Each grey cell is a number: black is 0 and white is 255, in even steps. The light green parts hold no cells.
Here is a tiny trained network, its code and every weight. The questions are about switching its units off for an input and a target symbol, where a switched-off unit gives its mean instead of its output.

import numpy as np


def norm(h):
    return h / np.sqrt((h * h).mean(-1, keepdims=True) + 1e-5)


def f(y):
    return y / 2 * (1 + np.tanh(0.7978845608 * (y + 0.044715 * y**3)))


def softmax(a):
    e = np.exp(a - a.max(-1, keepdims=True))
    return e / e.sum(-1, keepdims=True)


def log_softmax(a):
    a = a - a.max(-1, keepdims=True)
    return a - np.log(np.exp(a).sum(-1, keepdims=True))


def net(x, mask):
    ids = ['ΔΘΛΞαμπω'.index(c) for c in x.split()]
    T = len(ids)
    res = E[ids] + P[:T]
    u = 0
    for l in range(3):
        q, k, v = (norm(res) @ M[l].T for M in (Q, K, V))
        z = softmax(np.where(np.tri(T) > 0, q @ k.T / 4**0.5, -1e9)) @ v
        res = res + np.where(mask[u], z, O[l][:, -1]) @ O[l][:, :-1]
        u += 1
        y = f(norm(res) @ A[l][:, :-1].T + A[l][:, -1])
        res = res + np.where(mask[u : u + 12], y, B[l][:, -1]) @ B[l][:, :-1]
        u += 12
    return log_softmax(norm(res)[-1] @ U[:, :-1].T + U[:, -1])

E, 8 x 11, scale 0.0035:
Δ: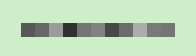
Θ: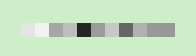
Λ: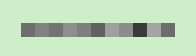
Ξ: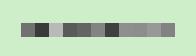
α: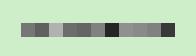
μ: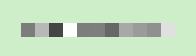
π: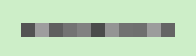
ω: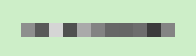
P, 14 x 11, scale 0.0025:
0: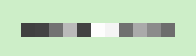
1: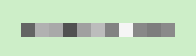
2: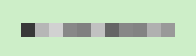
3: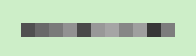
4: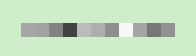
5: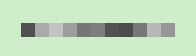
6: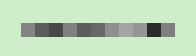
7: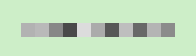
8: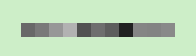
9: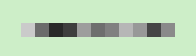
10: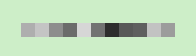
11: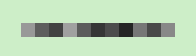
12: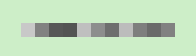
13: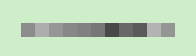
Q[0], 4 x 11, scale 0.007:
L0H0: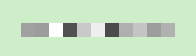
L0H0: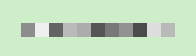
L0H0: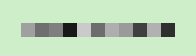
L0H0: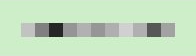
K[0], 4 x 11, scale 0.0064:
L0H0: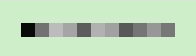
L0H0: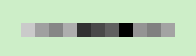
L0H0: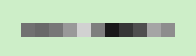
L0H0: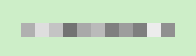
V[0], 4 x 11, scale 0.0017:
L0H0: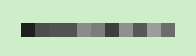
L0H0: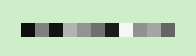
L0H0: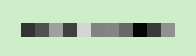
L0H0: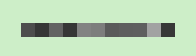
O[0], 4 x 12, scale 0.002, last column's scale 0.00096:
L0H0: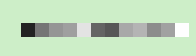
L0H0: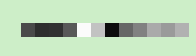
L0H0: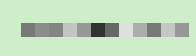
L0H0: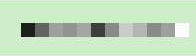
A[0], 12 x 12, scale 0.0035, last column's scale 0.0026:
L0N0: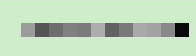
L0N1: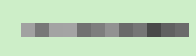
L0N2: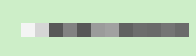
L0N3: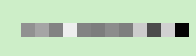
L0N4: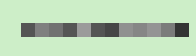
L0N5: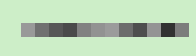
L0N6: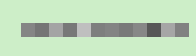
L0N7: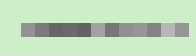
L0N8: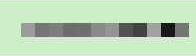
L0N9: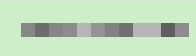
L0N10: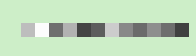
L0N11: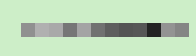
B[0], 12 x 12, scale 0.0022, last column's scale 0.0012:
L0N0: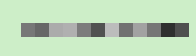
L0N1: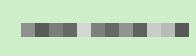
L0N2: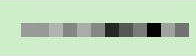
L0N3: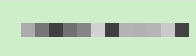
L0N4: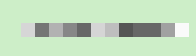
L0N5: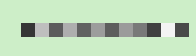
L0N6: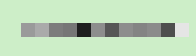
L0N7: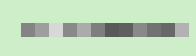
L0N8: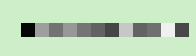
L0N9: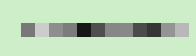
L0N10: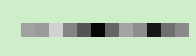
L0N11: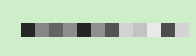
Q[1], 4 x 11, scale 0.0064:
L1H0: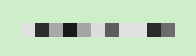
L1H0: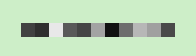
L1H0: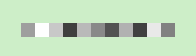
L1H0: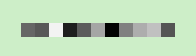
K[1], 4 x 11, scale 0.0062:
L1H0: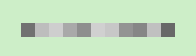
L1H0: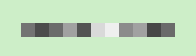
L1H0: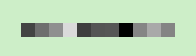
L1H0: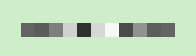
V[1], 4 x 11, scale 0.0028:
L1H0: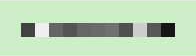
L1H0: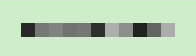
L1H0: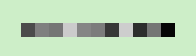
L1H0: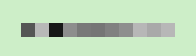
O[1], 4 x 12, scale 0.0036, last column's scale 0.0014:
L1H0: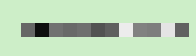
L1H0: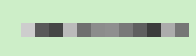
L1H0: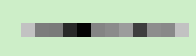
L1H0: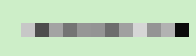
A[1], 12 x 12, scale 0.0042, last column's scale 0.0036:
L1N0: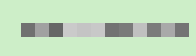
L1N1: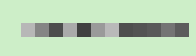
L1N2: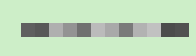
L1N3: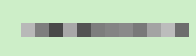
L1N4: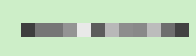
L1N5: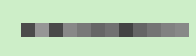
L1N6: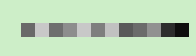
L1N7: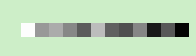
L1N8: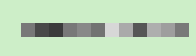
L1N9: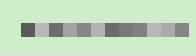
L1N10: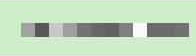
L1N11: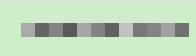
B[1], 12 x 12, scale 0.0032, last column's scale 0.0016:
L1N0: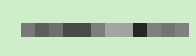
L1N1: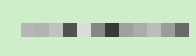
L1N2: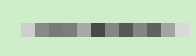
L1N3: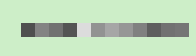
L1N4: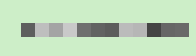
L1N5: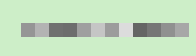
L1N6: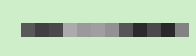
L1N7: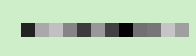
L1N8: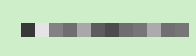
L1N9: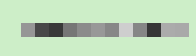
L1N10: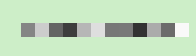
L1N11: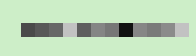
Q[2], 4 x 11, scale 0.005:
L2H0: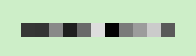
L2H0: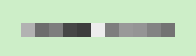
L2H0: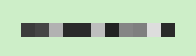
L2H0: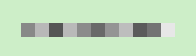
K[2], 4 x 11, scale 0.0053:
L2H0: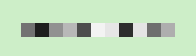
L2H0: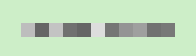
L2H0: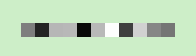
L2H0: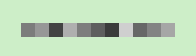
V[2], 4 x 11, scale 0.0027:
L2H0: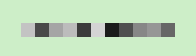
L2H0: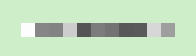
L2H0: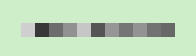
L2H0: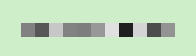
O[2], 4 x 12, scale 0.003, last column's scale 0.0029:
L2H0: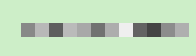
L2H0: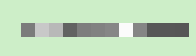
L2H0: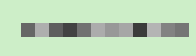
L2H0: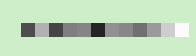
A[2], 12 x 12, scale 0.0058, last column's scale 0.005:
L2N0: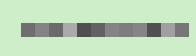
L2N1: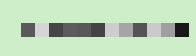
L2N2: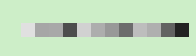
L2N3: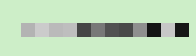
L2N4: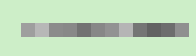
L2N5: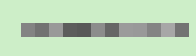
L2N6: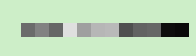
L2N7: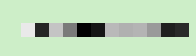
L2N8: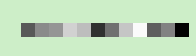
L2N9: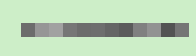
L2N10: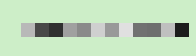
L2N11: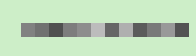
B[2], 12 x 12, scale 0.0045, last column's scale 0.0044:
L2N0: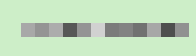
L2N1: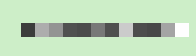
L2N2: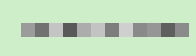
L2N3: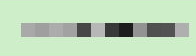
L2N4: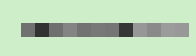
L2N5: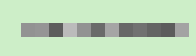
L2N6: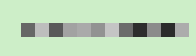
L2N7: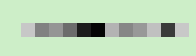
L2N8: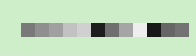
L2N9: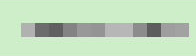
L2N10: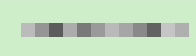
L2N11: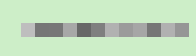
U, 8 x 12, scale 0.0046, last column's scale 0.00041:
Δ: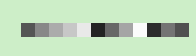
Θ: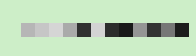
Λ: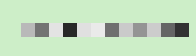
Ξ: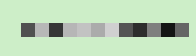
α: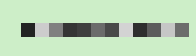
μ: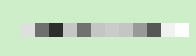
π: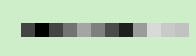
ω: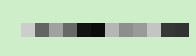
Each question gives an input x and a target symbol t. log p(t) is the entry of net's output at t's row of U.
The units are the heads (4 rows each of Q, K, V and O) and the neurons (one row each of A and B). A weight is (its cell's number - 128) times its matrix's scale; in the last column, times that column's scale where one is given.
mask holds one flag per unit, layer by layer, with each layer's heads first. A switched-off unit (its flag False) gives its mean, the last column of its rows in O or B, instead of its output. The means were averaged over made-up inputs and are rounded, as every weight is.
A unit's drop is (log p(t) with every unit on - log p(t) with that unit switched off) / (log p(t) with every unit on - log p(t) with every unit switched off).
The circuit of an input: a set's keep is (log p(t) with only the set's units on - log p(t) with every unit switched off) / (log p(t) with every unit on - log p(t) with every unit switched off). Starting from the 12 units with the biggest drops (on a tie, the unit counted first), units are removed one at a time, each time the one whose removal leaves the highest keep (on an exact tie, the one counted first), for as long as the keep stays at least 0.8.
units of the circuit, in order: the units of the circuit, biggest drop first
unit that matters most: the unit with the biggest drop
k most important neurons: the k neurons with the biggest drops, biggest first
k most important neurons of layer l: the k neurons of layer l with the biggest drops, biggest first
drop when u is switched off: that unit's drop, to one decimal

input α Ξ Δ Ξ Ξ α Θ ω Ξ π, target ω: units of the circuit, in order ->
L0H0, L2H0, L2N7
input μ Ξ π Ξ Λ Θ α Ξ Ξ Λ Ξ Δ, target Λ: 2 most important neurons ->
L1N10, L2N2
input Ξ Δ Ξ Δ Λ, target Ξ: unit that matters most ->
L2H0
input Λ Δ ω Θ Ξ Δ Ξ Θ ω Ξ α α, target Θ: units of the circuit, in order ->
L1H0, L1N7, L2N3
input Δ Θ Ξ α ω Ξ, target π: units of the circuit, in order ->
L1H0, L2H0
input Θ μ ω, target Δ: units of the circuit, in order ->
L1H0, L2N8
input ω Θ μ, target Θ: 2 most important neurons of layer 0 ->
L0N10, L0N2
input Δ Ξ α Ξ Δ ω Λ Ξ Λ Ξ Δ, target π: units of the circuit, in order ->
L1H0, L2H0
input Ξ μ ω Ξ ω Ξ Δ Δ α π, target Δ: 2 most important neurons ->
L1N4, L2N8
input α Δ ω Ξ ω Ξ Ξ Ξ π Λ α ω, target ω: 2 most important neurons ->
L0N11, L2N7
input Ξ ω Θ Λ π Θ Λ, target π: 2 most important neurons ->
L1N8, L2N1
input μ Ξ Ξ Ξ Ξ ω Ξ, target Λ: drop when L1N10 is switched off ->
0.7
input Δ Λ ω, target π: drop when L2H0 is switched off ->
0.6
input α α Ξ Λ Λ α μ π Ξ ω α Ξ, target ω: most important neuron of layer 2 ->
L2N7
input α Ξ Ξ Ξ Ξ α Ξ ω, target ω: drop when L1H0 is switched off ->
1.4
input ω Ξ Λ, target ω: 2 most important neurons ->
L0N10, L2N7
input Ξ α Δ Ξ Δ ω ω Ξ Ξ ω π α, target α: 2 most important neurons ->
L1N2, L2N1
